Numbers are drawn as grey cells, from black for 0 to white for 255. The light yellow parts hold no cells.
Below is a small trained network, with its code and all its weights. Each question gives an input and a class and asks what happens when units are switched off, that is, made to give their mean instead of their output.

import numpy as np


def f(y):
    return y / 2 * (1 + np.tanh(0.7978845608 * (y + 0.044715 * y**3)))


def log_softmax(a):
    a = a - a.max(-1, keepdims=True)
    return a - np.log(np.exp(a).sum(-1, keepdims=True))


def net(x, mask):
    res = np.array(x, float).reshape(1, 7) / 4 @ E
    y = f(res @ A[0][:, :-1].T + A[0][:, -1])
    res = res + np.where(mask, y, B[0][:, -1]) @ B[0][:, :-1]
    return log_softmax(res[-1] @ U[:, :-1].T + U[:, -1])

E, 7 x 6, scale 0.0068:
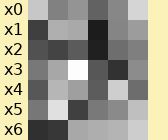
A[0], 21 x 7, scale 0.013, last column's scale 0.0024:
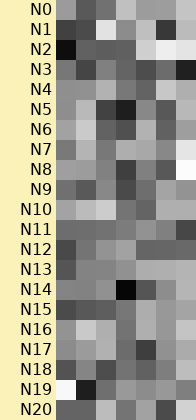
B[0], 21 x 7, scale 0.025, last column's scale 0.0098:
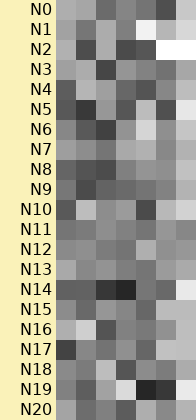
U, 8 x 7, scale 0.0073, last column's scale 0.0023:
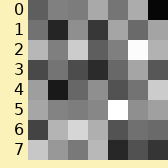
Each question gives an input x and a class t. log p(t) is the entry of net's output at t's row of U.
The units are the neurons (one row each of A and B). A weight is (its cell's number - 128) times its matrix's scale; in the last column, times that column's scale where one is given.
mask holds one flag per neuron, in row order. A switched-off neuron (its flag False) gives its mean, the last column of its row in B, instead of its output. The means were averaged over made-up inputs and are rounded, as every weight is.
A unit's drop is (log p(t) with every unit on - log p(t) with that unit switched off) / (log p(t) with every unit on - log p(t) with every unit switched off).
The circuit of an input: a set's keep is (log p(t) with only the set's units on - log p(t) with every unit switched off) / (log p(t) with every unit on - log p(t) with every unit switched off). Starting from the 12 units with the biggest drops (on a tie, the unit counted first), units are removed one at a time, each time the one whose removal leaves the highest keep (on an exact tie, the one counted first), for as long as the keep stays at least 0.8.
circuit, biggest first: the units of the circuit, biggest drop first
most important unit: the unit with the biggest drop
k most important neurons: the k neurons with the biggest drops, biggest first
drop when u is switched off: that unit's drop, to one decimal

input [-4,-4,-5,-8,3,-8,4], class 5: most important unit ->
N1
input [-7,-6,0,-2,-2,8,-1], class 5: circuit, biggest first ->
(N2; N7)
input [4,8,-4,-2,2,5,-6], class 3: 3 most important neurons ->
(N14; N1; N10)
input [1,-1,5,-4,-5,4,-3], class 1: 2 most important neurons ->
(N5; N18)
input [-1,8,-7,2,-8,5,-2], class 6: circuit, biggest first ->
(N2; N10)
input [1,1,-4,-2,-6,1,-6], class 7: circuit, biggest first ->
(N2; N1)
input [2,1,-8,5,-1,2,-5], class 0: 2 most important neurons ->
(N2; N19)
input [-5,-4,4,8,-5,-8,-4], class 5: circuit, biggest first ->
(N1; N2)
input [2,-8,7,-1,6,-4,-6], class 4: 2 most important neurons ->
(N19; N1)
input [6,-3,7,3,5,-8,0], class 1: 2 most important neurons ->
(N1; N14)
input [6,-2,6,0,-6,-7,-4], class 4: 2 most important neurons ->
(N14; N10)
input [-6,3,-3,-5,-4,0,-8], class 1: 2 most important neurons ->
(N5; N1)
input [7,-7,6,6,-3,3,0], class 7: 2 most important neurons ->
(N19; N5)
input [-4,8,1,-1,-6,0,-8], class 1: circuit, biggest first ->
(N5)
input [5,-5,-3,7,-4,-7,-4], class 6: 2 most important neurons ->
(N17; N10)
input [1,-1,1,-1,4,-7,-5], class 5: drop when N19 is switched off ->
0.1
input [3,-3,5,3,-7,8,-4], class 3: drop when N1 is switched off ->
0.1
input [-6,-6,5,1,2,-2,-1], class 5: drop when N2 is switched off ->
0.5
